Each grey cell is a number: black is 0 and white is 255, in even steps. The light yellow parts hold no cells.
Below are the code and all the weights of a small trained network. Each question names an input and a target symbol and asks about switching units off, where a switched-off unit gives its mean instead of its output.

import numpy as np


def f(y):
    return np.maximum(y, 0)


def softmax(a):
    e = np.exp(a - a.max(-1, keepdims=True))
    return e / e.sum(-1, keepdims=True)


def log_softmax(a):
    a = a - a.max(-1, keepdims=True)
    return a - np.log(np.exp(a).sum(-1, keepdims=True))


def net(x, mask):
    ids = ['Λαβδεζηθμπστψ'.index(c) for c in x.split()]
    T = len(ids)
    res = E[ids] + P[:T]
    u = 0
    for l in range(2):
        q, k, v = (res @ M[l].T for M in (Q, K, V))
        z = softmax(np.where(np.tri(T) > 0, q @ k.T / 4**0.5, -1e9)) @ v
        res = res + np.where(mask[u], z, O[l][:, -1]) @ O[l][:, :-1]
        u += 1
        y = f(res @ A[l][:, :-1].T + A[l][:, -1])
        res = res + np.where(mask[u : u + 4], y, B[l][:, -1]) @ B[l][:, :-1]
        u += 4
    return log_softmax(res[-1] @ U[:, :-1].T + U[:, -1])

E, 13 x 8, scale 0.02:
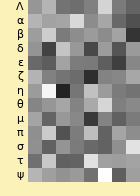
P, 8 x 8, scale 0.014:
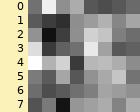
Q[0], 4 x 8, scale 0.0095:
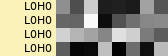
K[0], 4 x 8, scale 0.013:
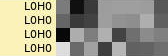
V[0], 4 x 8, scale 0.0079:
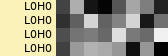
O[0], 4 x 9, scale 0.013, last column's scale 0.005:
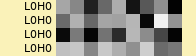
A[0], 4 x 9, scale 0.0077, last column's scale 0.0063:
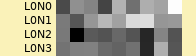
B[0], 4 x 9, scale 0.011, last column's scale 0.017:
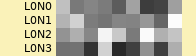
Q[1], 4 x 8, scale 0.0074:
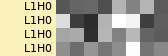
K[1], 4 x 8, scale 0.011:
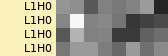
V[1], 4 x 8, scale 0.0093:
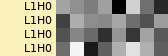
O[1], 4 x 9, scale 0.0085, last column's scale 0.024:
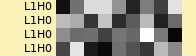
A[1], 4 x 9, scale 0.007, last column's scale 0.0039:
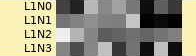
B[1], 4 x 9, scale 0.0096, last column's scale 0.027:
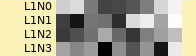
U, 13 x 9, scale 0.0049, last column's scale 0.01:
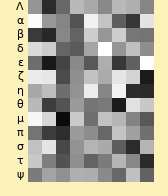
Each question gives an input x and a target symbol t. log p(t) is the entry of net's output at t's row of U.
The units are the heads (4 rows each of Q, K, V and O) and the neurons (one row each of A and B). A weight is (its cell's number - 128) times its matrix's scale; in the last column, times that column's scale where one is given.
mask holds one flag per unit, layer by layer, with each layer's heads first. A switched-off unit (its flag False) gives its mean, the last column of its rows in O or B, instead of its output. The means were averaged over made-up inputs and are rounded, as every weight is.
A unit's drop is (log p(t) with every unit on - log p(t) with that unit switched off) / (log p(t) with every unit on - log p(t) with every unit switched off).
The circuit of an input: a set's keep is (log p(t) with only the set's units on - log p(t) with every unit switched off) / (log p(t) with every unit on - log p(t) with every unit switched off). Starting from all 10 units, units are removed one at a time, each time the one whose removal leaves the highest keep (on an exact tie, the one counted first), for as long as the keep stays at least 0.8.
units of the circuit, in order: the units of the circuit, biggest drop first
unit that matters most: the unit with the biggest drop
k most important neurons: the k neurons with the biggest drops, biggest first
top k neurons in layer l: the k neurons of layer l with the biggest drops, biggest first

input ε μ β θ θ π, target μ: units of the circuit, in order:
[L0H0 L1H0]
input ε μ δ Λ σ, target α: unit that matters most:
L1N3
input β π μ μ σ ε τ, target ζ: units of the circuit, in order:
[L0H0 L1H0]
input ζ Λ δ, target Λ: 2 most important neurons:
[L0N2 L1N3]
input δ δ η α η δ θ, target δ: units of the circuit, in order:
[L0H0 L1N2]
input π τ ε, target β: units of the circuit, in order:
[L0H0 L1H0 L1N0]
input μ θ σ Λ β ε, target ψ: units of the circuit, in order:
[L0N2 L1N1 L0H0 L1N3]
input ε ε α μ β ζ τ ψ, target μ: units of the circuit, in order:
[L0H0 L1H0]
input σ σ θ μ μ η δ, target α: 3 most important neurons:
[L1N3 L0N2 L1N1]
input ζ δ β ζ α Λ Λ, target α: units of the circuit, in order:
[L0H0 L1N1]
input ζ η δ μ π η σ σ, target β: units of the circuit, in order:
[L0H0 L1H0]
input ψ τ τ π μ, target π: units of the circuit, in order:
[L0H0 L0N2]
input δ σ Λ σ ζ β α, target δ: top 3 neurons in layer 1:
[L1N0 L1N1 L1N2]
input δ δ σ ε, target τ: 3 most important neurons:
[L1N0 L1N1 L1N3]
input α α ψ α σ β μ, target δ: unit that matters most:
L1N0
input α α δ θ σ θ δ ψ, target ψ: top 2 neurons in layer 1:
[L1N2 L1N0]
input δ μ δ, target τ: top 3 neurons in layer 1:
[L1N0 L1N1 L1N3]
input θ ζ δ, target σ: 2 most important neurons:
[L0N2 L1N1]
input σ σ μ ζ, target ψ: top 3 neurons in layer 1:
[L1N1 L1N3 L1N0]
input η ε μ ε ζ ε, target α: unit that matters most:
L1N1
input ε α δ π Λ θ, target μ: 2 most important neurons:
[L0N1 L1N3]
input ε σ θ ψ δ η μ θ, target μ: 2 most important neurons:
[L0N2 L0N1]
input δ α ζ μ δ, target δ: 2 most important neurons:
[L1N0 L1N1]
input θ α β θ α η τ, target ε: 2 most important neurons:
[L0N0 L1N1]
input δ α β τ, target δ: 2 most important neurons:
[L1N0 L1N1]
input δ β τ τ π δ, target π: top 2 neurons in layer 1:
[L1N0 L1N3]
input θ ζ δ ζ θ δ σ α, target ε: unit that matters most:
L1H0
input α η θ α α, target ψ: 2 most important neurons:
[L1N2 L0N1]
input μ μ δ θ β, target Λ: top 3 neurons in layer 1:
[L1N2 L1N3 L1N0]
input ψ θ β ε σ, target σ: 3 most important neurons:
[L0N2 L1N1 L1N3]
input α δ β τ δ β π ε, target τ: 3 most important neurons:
[L1N0 L0N3 L1N3]
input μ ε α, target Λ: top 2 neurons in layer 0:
[L0N1 L0N2]
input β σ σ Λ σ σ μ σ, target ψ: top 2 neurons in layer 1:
[L1N1 L1N0]
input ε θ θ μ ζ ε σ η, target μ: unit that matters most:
L0N2
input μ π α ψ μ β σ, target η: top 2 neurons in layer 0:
[L0N2 L0N3]
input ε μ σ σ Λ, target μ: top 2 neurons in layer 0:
[L0N1 L0N0]
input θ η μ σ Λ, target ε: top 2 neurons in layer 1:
[L1N0 L1N1]
